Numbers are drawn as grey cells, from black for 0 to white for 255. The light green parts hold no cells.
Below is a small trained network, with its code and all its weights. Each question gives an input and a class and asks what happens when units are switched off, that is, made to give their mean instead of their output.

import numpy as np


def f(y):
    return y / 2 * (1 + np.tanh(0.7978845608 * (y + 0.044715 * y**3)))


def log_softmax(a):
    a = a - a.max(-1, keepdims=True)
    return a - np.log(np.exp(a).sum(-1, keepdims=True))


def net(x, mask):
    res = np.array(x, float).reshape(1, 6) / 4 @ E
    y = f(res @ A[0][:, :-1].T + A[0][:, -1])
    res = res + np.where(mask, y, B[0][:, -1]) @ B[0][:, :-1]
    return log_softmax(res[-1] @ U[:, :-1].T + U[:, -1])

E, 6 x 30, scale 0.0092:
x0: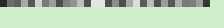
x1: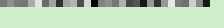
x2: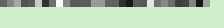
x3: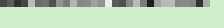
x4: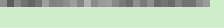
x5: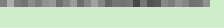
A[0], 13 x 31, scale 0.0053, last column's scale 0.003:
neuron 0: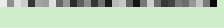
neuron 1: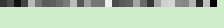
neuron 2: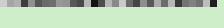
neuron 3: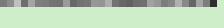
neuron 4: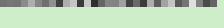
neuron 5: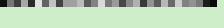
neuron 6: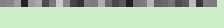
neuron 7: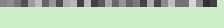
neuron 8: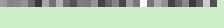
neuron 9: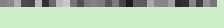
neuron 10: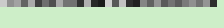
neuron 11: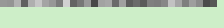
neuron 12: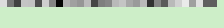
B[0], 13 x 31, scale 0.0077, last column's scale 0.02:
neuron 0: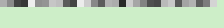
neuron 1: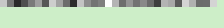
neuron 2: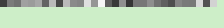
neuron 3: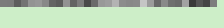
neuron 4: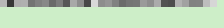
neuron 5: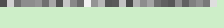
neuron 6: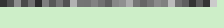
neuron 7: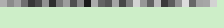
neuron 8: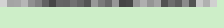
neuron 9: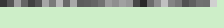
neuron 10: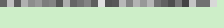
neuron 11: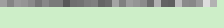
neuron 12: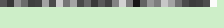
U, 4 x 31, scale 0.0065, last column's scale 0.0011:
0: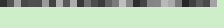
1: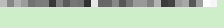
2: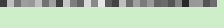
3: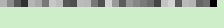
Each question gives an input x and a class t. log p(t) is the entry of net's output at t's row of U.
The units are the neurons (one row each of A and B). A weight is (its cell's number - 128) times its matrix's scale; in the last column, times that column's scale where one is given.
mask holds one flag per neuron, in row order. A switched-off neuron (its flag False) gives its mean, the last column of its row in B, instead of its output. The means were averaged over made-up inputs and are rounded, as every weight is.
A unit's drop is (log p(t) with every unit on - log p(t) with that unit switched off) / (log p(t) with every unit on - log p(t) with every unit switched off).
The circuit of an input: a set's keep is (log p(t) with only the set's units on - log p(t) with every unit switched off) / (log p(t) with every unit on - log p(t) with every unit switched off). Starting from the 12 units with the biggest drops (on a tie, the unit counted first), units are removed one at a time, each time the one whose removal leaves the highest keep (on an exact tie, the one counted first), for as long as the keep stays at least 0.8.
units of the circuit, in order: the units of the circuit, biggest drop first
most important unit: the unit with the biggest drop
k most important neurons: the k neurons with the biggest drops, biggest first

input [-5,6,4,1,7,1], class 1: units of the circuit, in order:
(neuron 7)
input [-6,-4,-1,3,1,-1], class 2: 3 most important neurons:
(neuron 2; neuron 10; neuron 7)
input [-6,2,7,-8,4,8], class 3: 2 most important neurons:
(neuron 0; neuron 12)
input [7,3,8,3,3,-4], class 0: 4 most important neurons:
(neuron 9; neuron 6; neuron 2; neuron 10)
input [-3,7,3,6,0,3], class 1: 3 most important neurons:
(neuron 7; neuron 4; neuron 0)
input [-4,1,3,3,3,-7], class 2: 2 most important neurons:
(neuron 12; neuron 2)
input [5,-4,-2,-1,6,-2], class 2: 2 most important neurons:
(neuron 7; neuron 4)
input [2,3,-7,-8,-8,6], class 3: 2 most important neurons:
(neuron 0; neuron 9)
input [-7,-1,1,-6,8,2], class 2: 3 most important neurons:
(neuron 10; neuron 2; neuron 1)
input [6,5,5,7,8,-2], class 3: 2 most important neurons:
(neuron 1; neuron 12)
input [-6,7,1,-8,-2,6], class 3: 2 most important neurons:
(neuron 0; neuron 8)
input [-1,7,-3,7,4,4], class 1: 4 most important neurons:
(neuron 7; neuron 4; neuron 0; neuron 11)
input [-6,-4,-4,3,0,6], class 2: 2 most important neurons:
(neuron 2; neuron 10)
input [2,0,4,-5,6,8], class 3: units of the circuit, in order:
(neuron 0)
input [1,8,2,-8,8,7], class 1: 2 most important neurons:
(neuron 7; neuron 4)
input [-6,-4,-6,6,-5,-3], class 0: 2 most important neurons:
(neuron 12; neuron 0)
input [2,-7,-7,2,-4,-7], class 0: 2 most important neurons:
(neuron 12; neuron 7)
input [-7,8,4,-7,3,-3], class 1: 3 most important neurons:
(neuron 7; neuron 4; neuron 11)
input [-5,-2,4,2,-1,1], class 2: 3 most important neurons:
(neuron 12; neuron 10; neuron 2)
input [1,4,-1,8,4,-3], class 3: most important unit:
neuron 1
